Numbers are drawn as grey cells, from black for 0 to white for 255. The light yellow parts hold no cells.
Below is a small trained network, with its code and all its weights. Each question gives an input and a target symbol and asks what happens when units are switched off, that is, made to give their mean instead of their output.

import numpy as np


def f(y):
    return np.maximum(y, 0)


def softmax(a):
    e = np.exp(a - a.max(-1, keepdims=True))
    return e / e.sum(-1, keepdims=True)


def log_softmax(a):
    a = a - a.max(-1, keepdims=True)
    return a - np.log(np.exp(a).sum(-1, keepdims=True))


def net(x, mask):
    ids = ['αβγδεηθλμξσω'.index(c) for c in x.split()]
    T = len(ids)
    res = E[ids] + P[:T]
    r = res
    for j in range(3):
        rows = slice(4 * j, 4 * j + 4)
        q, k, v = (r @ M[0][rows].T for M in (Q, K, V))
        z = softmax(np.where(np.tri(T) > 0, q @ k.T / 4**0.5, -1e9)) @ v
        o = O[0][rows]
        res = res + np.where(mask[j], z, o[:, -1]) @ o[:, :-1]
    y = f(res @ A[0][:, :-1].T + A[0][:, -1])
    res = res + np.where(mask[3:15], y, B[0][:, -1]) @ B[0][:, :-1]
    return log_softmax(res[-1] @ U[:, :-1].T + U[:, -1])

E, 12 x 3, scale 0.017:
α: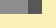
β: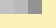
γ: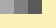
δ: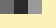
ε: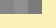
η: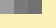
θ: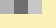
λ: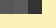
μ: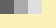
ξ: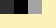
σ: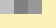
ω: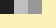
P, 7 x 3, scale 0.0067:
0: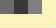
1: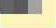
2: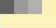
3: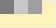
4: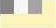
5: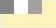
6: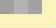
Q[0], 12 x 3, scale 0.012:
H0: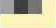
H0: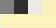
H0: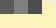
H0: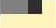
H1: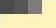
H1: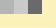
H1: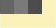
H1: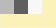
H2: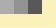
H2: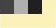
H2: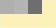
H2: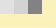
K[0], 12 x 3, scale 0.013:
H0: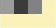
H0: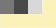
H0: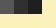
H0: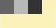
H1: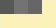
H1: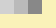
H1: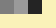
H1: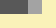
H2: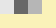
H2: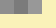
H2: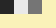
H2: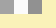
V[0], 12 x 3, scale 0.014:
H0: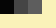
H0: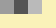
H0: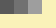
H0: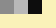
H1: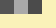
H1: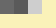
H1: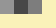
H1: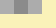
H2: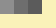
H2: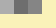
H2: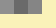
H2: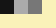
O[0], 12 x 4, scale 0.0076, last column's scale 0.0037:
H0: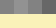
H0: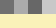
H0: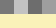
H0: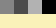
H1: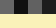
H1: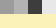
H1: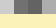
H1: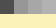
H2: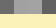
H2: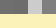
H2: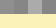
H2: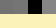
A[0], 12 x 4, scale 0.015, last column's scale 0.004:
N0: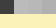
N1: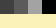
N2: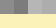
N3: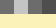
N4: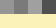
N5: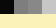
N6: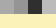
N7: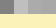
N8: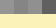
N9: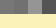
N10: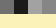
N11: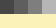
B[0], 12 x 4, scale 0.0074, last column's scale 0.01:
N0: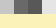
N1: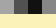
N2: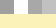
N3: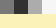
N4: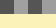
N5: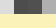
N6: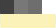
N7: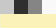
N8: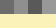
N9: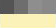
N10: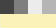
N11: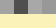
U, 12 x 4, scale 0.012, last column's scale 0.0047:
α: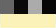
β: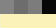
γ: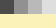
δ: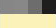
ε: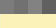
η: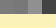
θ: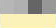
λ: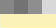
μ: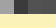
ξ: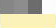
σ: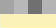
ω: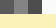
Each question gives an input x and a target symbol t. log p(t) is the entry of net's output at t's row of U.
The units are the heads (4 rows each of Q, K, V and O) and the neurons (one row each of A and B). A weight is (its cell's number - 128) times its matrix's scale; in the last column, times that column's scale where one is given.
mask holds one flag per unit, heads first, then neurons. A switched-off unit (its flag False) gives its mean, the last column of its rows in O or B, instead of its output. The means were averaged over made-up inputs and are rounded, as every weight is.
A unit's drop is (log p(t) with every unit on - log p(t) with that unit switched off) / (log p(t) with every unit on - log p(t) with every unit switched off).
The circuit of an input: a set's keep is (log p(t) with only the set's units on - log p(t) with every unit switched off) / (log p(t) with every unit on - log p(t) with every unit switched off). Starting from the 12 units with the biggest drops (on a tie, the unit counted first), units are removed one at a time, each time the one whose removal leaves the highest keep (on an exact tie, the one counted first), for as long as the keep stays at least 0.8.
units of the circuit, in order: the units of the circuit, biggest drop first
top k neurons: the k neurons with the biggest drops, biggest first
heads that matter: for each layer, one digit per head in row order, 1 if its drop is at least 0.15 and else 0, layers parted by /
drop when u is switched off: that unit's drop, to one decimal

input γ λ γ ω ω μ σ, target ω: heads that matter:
001
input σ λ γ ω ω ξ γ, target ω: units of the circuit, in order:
[H2 N6]
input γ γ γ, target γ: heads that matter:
111
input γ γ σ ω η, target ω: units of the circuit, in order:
[H2 N6]
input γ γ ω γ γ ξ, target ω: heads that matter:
111
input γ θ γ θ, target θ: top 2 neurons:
[N0 N2]
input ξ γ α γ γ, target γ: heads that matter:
110
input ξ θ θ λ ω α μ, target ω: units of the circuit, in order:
[H2 N6 H0]
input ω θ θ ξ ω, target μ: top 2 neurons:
[N5 N3]
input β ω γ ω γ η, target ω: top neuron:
[N7]
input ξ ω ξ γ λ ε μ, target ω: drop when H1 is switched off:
0.4
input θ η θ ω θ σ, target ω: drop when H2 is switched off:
1.1
